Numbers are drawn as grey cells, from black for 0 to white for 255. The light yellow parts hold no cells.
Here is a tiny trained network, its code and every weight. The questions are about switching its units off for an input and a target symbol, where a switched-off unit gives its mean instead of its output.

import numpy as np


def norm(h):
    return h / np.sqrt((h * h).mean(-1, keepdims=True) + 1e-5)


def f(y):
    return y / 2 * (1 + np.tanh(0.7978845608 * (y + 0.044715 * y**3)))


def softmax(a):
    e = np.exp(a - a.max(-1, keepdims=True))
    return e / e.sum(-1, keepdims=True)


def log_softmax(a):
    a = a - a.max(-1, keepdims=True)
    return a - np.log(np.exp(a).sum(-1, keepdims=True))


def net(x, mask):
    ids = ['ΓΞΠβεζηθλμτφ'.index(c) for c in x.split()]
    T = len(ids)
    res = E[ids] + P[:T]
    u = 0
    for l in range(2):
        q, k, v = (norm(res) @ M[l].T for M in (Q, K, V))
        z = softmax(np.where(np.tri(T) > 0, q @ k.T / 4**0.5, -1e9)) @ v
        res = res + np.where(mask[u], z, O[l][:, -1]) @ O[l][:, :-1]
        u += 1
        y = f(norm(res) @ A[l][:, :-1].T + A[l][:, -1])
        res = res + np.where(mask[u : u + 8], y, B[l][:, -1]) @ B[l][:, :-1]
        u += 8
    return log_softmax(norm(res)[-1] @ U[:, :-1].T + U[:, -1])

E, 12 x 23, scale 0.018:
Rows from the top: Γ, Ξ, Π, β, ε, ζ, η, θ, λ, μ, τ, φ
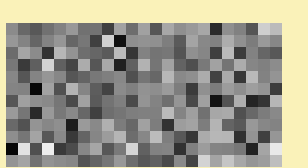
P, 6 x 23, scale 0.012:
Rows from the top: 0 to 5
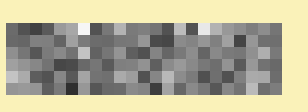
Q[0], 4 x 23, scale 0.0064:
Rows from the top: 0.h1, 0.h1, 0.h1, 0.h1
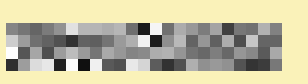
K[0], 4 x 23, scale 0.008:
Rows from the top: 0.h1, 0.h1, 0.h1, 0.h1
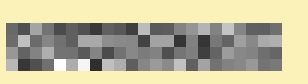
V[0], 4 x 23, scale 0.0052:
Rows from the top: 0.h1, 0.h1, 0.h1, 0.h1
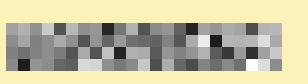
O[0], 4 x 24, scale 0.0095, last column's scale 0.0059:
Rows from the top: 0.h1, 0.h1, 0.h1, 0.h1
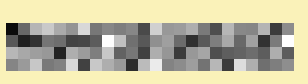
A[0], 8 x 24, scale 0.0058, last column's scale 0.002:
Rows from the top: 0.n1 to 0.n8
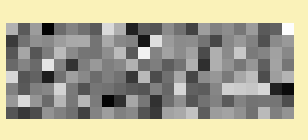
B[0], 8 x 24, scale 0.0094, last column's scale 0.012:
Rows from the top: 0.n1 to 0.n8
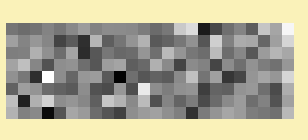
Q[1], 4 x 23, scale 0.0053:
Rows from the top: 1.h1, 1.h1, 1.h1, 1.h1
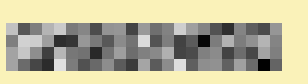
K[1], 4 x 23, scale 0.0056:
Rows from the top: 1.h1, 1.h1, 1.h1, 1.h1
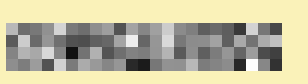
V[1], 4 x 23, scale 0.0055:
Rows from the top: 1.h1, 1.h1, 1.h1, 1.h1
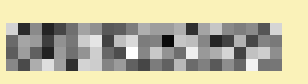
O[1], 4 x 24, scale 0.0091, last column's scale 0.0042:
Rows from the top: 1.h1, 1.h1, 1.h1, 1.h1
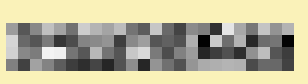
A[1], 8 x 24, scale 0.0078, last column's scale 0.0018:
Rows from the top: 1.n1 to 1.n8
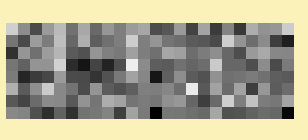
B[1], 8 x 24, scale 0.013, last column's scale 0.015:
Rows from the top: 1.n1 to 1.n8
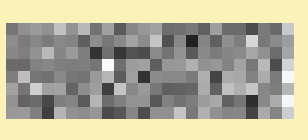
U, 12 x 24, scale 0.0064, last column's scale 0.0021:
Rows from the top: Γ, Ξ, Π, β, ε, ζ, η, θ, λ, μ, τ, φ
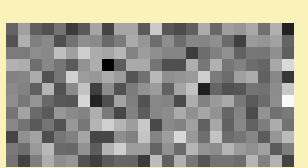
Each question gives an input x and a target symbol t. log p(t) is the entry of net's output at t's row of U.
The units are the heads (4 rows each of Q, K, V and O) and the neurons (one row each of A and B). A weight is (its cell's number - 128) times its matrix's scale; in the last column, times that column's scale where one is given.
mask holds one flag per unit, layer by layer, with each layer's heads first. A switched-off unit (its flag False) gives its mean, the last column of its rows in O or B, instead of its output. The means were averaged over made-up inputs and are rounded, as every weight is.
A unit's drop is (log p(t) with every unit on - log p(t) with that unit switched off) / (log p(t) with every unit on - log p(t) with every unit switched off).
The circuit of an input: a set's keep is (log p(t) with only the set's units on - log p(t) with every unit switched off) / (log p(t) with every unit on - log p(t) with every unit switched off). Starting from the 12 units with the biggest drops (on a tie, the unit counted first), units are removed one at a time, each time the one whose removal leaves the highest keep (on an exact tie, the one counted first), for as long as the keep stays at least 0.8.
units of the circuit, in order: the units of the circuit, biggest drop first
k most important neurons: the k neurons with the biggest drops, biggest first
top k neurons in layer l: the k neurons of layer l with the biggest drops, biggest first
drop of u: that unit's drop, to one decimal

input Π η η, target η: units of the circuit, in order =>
(0.h1; 1.h1)
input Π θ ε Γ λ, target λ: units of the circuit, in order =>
(0.h1; 1.n7; 1.n8)
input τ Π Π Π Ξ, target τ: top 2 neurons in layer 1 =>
(1.n4; 1.n6)
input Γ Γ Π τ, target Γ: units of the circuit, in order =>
(1.n4; 0.n4)
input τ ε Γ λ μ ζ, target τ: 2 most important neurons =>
(1.n4; 0.n2)
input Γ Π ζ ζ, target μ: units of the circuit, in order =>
(0.h1; 0.n6)
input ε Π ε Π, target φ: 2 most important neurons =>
(0.n5; 0.n3)
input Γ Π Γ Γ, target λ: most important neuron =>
(0.n1)
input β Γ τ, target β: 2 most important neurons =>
(1.n4; 1.n5)
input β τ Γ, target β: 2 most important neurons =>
(0.n2; 1.n4)
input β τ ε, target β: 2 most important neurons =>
(0.n2; 1.n4)
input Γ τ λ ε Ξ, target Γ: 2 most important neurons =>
(0.n2; 0.n3)
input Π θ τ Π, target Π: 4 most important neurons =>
(0.n8; 0.n5; 0.n1; 1.n5)
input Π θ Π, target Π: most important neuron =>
(0.n7)
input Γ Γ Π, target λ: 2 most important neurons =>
(0.n1; 1.n7)
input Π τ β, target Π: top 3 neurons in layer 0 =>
(0.n1; 0.n5; 0.n8)
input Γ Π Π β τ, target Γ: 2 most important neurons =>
(1.n4; 0.n1)
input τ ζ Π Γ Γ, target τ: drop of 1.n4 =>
0.4
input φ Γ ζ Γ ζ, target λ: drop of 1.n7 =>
0.2
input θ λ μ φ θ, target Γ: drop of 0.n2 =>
0.0
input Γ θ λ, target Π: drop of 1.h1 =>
0.1
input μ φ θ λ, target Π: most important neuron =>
(1.n1)
